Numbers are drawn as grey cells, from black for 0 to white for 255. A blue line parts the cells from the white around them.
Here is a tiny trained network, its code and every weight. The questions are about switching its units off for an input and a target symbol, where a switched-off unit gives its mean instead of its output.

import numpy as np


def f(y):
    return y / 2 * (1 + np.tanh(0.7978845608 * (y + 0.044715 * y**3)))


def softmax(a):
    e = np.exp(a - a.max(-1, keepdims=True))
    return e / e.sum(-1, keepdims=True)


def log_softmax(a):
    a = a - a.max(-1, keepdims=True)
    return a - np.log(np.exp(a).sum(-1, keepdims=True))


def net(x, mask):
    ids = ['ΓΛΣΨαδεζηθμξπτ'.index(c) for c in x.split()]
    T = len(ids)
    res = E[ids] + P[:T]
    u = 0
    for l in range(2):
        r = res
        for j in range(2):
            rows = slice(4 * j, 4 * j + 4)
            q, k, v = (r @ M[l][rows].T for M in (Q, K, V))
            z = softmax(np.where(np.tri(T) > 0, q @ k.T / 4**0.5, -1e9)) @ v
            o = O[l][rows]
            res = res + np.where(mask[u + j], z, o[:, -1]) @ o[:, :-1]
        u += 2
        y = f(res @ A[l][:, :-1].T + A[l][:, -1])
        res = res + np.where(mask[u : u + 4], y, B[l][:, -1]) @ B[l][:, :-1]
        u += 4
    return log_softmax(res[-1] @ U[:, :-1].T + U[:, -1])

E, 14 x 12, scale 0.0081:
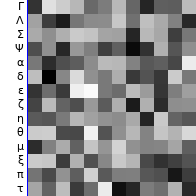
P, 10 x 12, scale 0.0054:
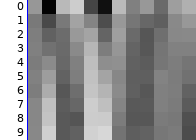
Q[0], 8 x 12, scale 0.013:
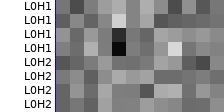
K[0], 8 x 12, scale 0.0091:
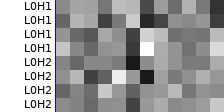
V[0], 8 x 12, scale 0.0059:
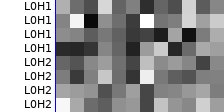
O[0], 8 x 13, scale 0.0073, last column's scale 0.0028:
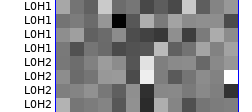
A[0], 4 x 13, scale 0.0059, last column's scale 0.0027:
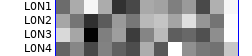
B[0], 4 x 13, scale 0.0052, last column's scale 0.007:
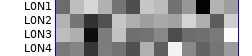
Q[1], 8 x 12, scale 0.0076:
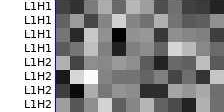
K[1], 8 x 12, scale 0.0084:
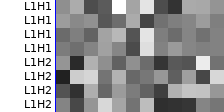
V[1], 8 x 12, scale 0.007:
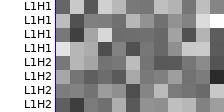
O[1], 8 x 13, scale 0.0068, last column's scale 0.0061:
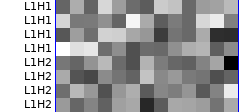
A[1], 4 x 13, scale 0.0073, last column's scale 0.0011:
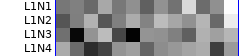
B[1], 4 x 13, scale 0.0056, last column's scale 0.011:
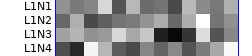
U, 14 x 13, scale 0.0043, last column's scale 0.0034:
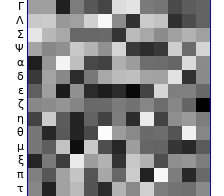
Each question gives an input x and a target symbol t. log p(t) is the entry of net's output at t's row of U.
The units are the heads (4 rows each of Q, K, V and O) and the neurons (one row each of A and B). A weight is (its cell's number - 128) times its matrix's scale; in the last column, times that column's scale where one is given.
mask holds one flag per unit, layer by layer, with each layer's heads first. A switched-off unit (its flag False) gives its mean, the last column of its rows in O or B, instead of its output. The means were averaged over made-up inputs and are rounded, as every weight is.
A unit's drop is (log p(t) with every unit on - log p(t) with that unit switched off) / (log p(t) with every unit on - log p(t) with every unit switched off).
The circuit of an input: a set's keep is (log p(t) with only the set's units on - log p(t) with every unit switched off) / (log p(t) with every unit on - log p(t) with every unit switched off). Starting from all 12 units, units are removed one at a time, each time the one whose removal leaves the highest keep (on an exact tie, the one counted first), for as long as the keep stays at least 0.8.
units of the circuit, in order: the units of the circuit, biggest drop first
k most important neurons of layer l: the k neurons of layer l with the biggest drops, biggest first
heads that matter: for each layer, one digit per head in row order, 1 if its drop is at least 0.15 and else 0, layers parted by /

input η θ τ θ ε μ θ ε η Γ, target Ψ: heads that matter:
10 / 11
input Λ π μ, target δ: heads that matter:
11 / 00
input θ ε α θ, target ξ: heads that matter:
11 / 10
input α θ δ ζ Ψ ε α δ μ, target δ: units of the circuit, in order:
[L0H1; L1N2; L0N3]
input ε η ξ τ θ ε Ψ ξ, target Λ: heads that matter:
11 / 10
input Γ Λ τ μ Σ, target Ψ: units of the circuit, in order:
[L1H2; L0H1; L0N1; L0H2]
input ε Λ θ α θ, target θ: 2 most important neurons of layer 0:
[L0N2; L0N3]
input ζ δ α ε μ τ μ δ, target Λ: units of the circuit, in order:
[L0H1]
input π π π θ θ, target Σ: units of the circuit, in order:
[L0H2; L1H1]
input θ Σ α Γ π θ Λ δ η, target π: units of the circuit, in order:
[L0H1; L1N1]
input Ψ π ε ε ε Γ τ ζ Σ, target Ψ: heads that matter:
01 / 01
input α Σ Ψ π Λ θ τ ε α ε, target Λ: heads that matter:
10 / 10
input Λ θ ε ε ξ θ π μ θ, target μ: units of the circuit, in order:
[L1H1; L0H2; L0N2]
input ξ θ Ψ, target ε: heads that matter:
10 / 00
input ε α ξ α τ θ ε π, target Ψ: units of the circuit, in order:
[L1H2; L0H1; L0H2; L0N1]
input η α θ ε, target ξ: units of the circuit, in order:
[L1H1; L0H2]
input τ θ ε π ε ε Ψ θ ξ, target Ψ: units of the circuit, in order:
[L1H1; L1H2; L0N3]
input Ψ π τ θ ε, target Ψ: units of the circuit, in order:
[L1H1; L1H2; L0H1; L0N1]
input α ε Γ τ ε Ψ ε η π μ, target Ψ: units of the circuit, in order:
[L1H2; L0H1; L0H2; L0N1]
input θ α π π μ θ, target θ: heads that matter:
11 / 10
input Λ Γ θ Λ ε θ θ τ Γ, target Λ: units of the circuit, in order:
[L0H1]
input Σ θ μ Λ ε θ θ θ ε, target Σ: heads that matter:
00 / 10
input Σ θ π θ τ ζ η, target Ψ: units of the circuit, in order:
[L1H2; L0H1; L0N1; L0H2]
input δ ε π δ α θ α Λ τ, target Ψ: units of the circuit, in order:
[L1H2; L0H2; L1N3; L0N3]
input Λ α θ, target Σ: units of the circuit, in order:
[L0H2; L1H1; L0N2]
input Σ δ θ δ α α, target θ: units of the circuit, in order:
[L1H1; L0H2]
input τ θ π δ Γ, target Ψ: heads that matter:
10 / 11
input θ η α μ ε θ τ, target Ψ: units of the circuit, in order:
[L1H2; L1N3; L0H2; L0N3]
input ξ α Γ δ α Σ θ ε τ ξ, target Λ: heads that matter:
10 / 00
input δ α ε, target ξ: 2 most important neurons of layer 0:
[L0N1; L0N3]
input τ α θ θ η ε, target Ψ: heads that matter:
00 / 11
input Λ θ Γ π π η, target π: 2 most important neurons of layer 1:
[L1N1; L1N2]
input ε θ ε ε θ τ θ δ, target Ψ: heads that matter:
01 / 01
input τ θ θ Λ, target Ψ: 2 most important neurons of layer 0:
[L0N3; L0N1]
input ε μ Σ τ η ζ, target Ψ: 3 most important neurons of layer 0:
[L0N1; L0N3; L0N4]
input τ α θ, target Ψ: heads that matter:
00 / 11
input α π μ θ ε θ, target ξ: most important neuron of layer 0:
[L0N2]
